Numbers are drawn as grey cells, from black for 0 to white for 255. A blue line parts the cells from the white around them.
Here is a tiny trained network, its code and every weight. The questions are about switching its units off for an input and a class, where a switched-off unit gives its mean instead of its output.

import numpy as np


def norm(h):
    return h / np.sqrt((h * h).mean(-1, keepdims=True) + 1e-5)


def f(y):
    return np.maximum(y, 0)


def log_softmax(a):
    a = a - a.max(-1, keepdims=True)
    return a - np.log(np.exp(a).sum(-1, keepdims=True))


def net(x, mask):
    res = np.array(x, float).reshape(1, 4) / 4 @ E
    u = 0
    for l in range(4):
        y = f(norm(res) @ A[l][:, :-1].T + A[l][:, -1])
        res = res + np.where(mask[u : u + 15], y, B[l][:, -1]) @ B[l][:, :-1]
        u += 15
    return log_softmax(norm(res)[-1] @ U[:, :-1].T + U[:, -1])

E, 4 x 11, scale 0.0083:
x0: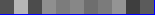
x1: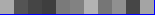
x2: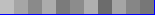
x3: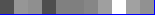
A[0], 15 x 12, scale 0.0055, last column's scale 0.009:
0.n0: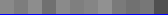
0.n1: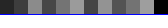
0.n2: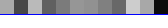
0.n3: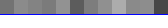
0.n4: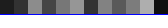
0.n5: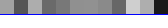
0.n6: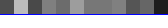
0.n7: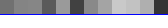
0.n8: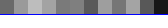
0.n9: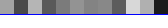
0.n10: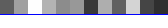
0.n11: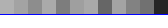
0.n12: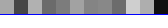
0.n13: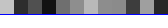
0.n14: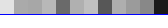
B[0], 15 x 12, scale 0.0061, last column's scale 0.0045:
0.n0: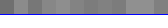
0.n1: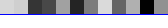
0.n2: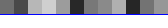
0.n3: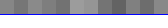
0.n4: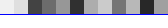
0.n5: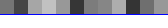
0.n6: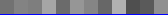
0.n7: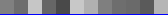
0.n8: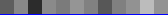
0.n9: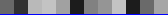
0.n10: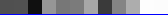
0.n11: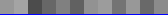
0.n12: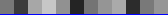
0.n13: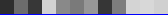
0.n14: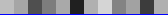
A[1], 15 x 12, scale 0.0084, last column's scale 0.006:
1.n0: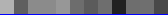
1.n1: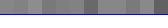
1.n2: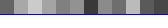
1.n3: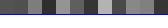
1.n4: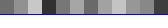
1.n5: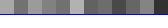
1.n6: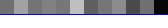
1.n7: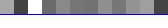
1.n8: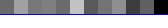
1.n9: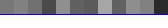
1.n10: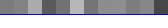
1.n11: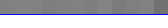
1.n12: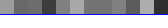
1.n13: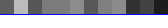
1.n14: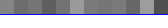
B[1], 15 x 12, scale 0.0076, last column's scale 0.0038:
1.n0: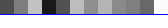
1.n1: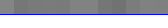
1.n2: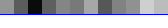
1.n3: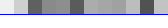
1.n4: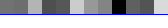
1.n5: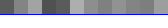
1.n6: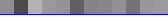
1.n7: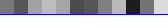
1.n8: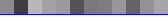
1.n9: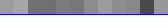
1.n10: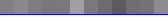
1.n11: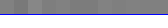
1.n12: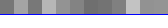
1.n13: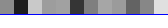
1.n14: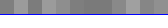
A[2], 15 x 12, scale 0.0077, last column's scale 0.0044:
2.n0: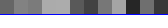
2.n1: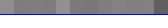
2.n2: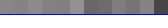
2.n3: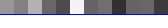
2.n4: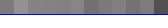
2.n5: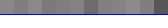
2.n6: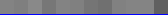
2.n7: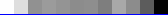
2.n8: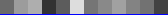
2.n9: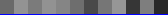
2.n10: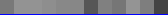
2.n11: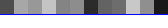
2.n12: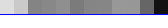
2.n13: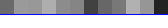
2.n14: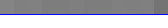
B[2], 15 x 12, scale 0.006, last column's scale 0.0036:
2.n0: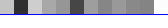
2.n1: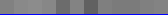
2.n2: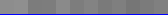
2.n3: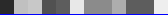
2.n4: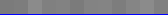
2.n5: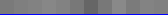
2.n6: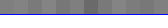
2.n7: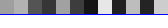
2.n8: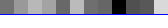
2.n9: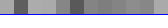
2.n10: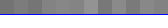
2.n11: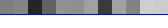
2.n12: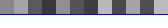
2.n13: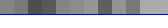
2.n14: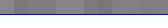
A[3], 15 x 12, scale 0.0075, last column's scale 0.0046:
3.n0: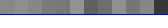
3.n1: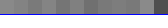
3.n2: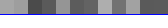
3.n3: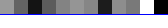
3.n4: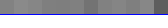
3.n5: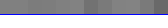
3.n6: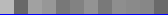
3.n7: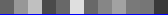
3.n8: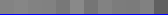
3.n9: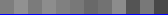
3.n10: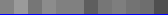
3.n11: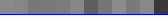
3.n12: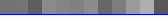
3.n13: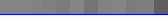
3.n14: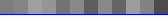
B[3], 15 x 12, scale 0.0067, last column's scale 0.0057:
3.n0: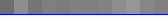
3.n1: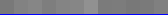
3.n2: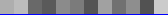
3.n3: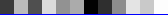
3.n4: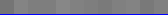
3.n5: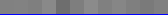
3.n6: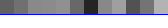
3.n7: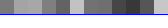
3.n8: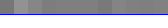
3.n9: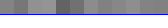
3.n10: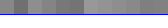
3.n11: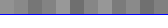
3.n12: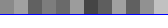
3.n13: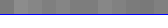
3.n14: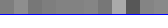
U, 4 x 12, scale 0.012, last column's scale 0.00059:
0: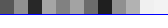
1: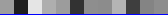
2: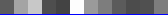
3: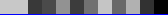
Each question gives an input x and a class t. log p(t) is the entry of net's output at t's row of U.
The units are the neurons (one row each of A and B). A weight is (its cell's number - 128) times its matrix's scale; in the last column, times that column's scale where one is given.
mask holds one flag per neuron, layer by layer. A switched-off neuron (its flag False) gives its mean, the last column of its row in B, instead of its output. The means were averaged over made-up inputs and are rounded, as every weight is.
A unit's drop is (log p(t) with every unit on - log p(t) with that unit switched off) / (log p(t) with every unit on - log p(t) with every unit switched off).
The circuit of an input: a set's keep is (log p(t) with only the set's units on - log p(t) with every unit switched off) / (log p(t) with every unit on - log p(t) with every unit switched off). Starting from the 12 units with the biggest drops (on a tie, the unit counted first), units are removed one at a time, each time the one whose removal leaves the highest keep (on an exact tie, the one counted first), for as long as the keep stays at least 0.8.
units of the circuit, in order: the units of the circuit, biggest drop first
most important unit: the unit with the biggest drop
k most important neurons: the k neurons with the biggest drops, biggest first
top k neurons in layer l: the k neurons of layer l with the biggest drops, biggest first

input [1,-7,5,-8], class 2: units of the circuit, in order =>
1.n0
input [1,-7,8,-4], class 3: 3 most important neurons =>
0.n14, 2.n7, 0.n13
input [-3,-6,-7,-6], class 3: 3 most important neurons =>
1.n3, 0.n13, 1.n0
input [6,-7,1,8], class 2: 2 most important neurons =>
1.n4, 0.n13
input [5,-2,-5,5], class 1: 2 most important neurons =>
1.n13, 1.n0
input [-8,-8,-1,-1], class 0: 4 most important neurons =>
0.n10, 2.n11, 0.n8, 1.n13
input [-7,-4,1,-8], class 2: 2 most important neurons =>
1.n0, 2.n3
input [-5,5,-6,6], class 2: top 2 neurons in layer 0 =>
0.n10, 0.n7
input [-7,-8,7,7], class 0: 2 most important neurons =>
0.n10, 1.n0
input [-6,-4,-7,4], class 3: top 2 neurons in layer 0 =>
0.n4, 0.n1
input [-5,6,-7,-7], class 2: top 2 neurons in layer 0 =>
0.n10, 0.n14
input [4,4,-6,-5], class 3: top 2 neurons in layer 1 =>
1.n3, 1.n4
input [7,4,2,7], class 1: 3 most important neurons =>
1.n13, 1.n0, 1.n8
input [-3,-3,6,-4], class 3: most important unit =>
0.n14
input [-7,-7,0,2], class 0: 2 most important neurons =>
0.n10, 0.n8
